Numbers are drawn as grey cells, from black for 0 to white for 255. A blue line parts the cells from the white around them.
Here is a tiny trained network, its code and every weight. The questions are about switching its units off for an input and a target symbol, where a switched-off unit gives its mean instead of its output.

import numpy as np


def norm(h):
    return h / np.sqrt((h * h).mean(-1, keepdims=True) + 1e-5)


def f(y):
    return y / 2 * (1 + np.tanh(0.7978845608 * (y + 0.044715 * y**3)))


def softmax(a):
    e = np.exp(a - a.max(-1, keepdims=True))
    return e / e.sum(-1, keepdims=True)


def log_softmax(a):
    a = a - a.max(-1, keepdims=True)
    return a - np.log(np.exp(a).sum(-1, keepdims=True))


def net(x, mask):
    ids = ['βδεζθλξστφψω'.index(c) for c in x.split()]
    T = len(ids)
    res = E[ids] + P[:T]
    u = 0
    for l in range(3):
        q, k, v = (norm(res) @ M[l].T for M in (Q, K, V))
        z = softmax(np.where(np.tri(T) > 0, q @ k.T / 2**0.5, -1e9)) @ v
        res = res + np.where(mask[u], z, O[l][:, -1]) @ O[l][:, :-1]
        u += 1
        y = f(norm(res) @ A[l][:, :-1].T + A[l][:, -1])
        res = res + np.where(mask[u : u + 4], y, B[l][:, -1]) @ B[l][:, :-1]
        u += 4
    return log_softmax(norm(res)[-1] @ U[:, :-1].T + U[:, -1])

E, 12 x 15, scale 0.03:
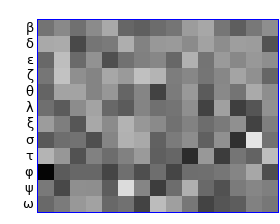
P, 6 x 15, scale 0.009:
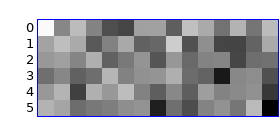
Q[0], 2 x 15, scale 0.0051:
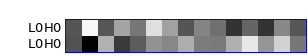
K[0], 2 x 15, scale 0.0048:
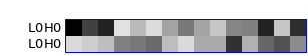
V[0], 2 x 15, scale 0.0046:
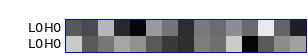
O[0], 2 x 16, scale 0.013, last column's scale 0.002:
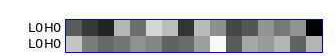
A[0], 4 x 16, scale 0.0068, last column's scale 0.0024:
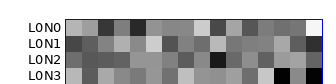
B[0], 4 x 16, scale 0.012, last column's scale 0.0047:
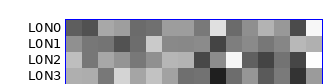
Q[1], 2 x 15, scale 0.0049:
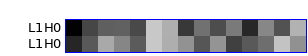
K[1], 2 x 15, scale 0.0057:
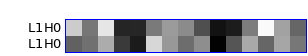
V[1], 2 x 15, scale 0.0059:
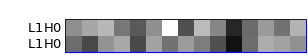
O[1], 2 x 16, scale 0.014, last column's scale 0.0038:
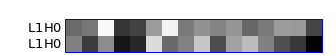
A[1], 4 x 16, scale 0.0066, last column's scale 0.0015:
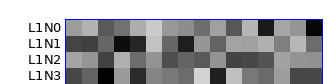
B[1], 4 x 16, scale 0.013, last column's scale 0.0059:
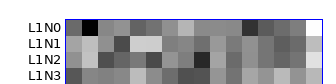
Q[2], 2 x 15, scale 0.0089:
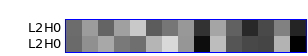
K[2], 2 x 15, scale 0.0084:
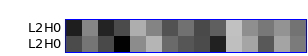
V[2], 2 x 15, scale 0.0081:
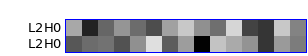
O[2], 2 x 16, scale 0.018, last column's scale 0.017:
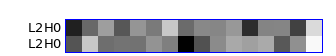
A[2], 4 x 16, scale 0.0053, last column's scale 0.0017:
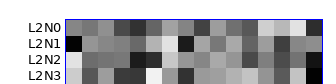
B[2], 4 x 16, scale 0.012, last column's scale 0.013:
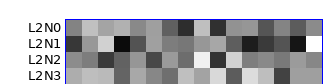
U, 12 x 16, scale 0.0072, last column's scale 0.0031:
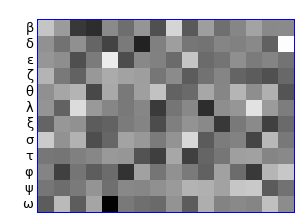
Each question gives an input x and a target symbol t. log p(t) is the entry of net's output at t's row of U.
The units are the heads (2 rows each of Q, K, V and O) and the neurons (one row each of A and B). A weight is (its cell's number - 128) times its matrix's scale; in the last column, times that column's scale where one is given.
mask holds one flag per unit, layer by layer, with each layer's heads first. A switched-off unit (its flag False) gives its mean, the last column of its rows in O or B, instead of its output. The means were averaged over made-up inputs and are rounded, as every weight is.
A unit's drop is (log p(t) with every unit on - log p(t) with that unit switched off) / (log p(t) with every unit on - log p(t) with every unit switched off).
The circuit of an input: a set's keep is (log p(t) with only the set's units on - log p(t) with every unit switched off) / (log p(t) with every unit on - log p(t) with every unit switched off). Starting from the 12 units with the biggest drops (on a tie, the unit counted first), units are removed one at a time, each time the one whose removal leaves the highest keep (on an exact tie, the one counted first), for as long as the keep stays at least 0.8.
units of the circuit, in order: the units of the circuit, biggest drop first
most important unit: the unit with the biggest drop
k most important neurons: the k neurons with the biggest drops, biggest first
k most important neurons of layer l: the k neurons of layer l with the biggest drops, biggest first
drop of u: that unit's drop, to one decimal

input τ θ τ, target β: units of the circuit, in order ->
[L2H0 L2N2 L0N2 L0H0]
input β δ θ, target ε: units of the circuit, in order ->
[L2H0 L1H0 L2N1]
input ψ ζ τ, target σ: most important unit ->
L1H0
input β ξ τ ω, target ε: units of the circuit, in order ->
[L0H0 L1H0 L2N1]
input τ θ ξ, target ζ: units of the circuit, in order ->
[L2H0 L0N3 L0H0]
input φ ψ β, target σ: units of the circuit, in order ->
[L0H0 L1H0 L2H0 L2N3]
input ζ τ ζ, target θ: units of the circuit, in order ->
[L2H0 L0H0 L1N0 L2N1]
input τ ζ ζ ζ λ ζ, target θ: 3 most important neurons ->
[L2N1 L1N0 L0N2]
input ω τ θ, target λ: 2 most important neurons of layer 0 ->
[L0N2 L0N0]
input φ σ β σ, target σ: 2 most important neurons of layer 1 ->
[L1N0 L1N1]
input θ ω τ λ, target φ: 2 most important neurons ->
[L0N2 L2N1]
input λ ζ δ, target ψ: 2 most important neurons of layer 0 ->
[L0N0 L0N2]
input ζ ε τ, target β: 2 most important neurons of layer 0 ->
[L0N2 L0N0]
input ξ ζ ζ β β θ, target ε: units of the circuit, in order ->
[L1H0]
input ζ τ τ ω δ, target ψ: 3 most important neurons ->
[L0N0 L2N1 L1N0]
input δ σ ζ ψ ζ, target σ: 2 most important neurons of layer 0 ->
[L0N1 L0N2]
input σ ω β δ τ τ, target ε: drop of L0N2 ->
0.0
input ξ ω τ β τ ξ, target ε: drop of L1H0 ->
0.1
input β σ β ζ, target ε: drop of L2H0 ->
0.1
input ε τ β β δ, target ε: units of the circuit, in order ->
[L1H0]
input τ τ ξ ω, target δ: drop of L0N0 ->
0.1
